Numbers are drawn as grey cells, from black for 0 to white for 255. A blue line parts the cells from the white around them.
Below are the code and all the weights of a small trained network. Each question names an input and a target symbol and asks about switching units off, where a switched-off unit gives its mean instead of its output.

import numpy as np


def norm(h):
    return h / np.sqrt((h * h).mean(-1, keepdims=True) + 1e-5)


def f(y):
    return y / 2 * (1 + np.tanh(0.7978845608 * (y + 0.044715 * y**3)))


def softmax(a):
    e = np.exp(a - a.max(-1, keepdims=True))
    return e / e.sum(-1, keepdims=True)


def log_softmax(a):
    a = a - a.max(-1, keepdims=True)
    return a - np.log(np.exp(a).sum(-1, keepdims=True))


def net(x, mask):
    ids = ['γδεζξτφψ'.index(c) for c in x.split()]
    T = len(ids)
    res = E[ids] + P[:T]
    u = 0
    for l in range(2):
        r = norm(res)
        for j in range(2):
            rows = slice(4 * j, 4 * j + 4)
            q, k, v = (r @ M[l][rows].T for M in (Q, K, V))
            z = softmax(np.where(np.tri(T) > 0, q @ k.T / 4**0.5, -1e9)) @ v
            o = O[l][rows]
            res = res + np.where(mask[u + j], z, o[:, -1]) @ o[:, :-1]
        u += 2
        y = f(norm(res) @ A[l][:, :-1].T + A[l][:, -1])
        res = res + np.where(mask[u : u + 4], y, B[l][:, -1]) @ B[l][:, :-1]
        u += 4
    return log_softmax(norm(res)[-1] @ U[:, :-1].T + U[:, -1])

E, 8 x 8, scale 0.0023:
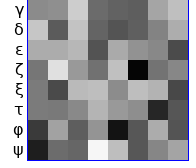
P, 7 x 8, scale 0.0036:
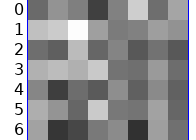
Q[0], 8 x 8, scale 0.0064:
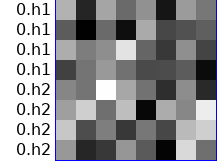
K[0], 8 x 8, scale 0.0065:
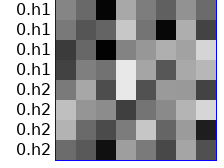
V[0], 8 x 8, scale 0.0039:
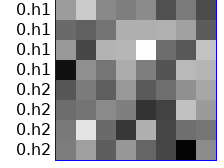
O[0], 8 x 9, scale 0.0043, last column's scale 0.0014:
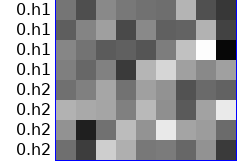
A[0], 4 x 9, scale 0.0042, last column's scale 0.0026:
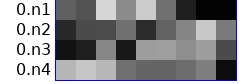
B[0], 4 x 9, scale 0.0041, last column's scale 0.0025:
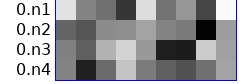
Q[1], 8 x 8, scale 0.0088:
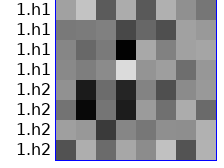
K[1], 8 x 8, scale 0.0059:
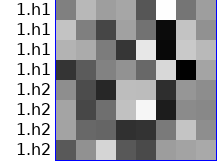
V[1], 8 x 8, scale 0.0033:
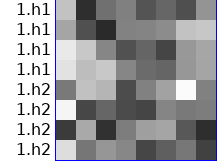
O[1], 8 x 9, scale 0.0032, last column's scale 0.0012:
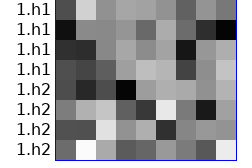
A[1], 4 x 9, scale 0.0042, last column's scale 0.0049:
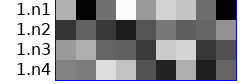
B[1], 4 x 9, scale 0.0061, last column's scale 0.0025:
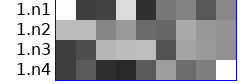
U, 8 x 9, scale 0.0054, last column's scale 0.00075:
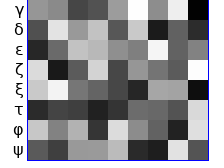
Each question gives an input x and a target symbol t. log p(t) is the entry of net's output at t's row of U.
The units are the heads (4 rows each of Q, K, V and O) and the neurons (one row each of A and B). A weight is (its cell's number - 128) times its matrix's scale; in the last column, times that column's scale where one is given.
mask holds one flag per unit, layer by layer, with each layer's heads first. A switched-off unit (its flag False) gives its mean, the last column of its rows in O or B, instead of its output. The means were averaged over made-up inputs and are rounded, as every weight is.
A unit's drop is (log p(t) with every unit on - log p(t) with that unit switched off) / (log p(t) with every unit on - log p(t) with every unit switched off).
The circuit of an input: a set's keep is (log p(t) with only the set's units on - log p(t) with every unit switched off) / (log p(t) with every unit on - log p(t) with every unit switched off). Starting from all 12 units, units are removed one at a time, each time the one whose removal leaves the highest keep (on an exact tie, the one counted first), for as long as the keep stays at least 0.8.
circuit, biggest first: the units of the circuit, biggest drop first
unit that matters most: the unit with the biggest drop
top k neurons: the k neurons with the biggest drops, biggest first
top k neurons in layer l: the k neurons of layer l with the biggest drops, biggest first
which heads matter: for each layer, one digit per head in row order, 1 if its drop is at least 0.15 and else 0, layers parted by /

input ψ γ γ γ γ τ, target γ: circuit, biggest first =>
0.h1
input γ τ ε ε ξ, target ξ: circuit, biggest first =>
0.h2, 1.n2, 0.h1
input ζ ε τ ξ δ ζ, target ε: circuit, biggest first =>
0.h2, 1.n3, 1.h2, 0.h1
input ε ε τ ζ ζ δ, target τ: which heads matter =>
11 / 00
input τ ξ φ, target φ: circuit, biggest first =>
0.n1, 0.h2
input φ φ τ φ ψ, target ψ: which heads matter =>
10 / 00
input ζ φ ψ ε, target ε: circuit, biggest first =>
0.h2, 1.n3, 0.h1, 1.h1
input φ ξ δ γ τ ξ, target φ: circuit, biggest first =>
0.h1, 0.n1
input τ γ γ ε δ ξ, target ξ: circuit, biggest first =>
0.h2, 1.h1
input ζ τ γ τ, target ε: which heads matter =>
01 / 10
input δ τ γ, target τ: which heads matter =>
10 / 00
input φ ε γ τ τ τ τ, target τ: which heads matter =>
10 / 00
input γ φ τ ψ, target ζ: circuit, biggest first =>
1.n1, 1.h2
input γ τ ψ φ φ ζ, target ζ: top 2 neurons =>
1.n1, 0.n1
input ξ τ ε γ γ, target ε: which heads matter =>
11 / 01
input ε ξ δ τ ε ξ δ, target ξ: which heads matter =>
01 / 00
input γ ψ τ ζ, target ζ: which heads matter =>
00 / 01
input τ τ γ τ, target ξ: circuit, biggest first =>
1.h1, 0.h2
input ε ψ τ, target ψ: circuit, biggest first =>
0.h1, 0.n3
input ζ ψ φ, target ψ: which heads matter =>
11 / 00
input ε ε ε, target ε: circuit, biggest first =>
0.h2, 1.h2, 1.n3, 0.h1
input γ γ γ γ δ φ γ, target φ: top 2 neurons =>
0.n1, 1.n4
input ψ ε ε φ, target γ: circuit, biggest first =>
0.h1
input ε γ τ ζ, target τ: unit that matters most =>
1.n4
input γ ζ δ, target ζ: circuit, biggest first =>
0.h1, 0.h2, 1.n1
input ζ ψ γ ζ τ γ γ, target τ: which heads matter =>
00 / 00
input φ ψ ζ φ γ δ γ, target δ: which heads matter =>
01 / 11
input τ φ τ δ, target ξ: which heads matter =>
01 / 10
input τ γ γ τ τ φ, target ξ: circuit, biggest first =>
0.h2, 1.h1
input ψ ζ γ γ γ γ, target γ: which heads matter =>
10 / 00
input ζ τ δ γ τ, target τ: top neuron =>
1.n4
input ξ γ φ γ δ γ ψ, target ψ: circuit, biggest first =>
0.h1, 0.n3, 0.h2
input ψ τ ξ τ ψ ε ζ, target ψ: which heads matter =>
10 / 10
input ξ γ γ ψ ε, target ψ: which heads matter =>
10 / 00
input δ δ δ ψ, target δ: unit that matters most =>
1.h2
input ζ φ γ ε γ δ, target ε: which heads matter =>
11 / 01
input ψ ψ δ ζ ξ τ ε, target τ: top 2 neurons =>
0.n2, 1.n4
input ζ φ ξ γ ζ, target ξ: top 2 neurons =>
1.n2, 0.n1
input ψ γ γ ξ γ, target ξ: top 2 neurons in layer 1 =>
1.n2, 1.n4
